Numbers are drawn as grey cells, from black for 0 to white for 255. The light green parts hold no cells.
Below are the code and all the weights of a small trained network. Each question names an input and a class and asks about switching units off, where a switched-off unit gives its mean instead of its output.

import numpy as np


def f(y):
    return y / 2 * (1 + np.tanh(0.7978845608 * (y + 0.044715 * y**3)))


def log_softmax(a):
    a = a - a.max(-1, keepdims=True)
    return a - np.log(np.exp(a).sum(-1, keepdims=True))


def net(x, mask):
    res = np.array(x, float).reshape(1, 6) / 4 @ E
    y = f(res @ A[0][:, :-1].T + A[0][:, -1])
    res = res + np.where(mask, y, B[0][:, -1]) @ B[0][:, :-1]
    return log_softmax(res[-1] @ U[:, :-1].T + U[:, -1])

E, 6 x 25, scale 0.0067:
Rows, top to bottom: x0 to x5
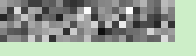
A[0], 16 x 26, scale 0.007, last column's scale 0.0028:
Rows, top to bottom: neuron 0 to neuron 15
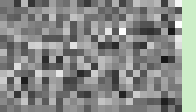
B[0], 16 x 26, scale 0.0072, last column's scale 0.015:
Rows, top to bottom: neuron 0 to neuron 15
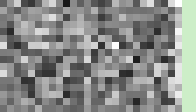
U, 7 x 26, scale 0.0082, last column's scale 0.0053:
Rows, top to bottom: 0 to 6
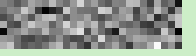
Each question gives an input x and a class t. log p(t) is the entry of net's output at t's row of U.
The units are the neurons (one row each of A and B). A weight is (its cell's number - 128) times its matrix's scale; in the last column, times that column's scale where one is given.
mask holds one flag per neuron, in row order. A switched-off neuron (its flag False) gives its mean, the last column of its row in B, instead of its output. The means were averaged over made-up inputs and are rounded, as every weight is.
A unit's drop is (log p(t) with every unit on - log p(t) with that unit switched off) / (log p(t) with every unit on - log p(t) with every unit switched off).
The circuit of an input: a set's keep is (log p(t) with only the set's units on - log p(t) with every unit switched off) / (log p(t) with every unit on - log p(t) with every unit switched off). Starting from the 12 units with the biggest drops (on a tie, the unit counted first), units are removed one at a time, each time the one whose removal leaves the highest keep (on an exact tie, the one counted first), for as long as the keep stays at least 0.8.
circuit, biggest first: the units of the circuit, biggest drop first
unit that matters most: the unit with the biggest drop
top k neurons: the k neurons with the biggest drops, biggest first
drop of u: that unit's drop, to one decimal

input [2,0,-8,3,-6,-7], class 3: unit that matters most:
neuron 10
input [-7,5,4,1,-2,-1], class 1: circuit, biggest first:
[neuron 8; neuron 9]
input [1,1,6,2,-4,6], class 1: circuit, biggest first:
[neuron 6; neuron 9]
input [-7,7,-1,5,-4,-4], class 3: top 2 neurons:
[neuron 0; neuron 9]
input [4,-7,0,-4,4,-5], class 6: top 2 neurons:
[neuron 10; neuron 4]
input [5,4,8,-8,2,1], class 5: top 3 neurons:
[neuron 4; neuron 9; neuron 5]
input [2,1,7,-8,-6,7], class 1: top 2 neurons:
[neuron 11; neuron 5]
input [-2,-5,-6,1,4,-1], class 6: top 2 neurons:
[neuron 4; neuron 5]
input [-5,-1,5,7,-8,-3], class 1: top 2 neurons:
[neuron 6; neuron 8]
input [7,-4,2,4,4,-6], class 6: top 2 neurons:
[neuron 4; neuron 8]
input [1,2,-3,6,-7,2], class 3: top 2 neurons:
[neuron 0; neuron 13]
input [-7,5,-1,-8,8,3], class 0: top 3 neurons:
[neuron 6; neuron 2; neuron 10]
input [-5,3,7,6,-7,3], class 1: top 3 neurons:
[neuron 6; neuron 9; neuron 8]
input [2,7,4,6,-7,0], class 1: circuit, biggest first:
[neuron 9]
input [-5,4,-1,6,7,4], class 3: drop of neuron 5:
0.0
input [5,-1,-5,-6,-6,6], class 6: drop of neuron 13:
0.1
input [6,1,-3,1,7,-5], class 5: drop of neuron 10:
0.2
